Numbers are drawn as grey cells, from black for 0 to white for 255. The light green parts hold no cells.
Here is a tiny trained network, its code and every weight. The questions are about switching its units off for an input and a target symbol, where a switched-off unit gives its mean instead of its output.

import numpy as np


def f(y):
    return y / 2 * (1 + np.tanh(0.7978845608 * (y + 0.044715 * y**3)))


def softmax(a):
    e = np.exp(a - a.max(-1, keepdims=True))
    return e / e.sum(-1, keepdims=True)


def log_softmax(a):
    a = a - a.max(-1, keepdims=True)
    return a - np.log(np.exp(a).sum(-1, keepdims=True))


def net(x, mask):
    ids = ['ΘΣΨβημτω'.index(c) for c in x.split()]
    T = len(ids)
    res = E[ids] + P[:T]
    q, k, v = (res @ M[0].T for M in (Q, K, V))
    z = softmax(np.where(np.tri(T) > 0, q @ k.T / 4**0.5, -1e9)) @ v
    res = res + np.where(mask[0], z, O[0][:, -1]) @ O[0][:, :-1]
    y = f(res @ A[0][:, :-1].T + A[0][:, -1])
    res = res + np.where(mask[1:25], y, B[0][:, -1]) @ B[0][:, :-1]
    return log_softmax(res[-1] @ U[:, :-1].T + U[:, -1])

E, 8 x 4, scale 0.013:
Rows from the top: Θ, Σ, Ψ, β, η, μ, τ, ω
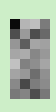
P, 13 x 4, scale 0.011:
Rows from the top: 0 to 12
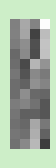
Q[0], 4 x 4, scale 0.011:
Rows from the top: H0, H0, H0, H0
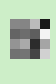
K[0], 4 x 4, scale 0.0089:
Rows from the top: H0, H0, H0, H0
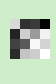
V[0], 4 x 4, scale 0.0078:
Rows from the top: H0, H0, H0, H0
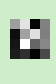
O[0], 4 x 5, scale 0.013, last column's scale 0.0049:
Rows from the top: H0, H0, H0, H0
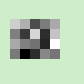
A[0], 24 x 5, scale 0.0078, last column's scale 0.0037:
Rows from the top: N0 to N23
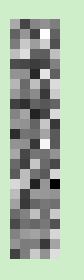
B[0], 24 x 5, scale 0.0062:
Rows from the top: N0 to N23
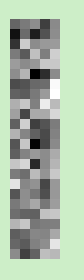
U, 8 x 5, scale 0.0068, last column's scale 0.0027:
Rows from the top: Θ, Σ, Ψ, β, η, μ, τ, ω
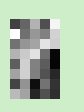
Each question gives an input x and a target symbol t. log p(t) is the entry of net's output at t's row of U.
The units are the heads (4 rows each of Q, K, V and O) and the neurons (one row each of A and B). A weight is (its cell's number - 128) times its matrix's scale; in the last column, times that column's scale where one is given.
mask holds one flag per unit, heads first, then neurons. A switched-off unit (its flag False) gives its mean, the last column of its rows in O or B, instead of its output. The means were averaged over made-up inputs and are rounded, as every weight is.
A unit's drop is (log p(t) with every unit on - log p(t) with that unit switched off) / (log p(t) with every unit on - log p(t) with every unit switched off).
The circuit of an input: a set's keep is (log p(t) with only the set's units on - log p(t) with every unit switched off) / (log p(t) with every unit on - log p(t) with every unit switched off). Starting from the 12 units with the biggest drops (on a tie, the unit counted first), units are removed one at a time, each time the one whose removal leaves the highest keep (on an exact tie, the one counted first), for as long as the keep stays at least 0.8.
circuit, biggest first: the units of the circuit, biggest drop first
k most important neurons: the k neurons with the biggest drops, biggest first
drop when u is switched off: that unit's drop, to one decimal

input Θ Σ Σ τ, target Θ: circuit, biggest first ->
H0
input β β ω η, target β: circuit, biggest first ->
H0; N3
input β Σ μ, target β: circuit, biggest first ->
H0; N3
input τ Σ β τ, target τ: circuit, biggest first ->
H0; N1; N12
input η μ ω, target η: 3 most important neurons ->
N2; N1; N12
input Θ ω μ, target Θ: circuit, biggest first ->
H0; N6
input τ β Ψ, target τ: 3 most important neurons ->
N1; N12; N5
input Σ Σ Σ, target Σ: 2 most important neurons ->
N9; N16
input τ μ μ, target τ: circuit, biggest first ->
H0; N1; N12
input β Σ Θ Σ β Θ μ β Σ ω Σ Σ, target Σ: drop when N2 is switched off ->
0.1
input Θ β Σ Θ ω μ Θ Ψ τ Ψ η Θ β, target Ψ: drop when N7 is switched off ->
-0.1
